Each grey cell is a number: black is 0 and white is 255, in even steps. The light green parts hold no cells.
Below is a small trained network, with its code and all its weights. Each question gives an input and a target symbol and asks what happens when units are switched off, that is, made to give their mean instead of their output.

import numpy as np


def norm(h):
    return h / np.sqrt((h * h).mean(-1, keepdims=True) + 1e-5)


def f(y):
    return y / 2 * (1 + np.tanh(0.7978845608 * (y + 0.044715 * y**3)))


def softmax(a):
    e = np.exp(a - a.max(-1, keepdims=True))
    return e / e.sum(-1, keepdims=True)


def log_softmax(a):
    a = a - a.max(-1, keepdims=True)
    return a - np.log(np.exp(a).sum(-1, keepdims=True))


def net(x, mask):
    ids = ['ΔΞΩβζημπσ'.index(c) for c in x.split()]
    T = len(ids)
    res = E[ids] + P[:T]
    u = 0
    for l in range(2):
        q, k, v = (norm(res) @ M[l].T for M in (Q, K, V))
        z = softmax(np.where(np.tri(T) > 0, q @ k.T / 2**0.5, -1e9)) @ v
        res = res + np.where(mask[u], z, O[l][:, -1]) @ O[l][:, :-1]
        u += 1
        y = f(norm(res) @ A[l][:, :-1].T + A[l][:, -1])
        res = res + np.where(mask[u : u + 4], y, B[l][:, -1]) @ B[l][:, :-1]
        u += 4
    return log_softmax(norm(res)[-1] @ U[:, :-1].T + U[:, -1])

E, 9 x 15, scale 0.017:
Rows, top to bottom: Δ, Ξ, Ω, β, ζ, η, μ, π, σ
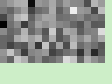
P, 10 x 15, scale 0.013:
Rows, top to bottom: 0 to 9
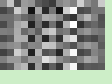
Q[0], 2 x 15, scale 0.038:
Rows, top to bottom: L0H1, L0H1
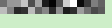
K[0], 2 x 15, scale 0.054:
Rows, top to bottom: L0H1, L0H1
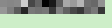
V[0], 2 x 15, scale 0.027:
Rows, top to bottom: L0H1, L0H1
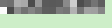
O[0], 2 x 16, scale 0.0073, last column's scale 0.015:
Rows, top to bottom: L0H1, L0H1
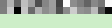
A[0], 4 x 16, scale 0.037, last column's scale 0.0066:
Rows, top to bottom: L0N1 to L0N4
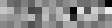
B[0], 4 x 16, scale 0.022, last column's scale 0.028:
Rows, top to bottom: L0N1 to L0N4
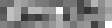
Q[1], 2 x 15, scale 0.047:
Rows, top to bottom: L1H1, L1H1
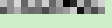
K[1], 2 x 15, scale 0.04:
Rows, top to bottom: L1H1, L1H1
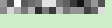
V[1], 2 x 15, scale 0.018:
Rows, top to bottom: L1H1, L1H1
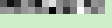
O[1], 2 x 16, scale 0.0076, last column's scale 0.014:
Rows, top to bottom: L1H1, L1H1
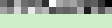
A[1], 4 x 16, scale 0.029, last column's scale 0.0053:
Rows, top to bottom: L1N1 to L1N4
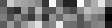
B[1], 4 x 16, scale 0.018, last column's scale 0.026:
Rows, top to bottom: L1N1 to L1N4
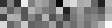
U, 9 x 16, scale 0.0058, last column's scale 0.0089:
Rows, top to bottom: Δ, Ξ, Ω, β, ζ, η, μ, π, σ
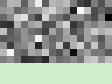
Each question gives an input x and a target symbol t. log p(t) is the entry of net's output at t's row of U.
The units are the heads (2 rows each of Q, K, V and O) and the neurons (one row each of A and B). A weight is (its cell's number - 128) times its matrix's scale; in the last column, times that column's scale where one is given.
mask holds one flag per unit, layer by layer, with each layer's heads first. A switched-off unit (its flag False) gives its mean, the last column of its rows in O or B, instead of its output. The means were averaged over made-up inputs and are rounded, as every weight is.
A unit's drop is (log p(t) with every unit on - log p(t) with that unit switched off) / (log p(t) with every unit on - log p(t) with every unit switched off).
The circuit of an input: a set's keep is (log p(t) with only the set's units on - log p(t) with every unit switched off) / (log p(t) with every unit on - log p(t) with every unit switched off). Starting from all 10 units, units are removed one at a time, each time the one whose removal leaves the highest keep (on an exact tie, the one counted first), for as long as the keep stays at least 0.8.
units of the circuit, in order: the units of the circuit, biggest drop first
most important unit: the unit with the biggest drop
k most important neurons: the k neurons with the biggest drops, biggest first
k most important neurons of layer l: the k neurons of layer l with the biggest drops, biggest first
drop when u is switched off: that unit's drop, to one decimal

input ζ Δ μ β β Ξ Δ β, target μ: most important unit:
L0H1
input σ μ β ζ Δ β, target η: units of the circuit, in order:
[L0H1 L0N2 L1N4]
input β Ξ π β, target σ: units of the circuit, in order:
[L0H1 L1H1 L0N3]
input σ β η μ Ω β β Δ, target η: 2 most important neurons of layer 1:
[L1N4 L1N2]
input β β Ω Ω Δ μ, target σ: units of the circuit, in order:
[L0H1 L0N3]
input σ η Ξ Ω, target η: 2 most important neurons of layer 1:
[L1N4 L1N2]
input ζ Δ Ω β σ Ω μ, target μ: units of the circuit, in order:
[L0H1 L0N2 L1N2]
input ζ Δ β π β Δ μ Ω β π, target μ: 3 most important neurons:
[L1N2 L0N2 L0N1]
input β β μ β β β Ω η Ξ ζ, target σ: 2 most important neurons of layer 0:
[L0N3 L0N2]
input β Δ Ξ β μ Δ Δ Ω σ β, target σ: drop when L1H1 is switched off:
0.1
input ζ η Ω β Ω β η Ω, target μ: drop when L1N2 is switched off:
0.8
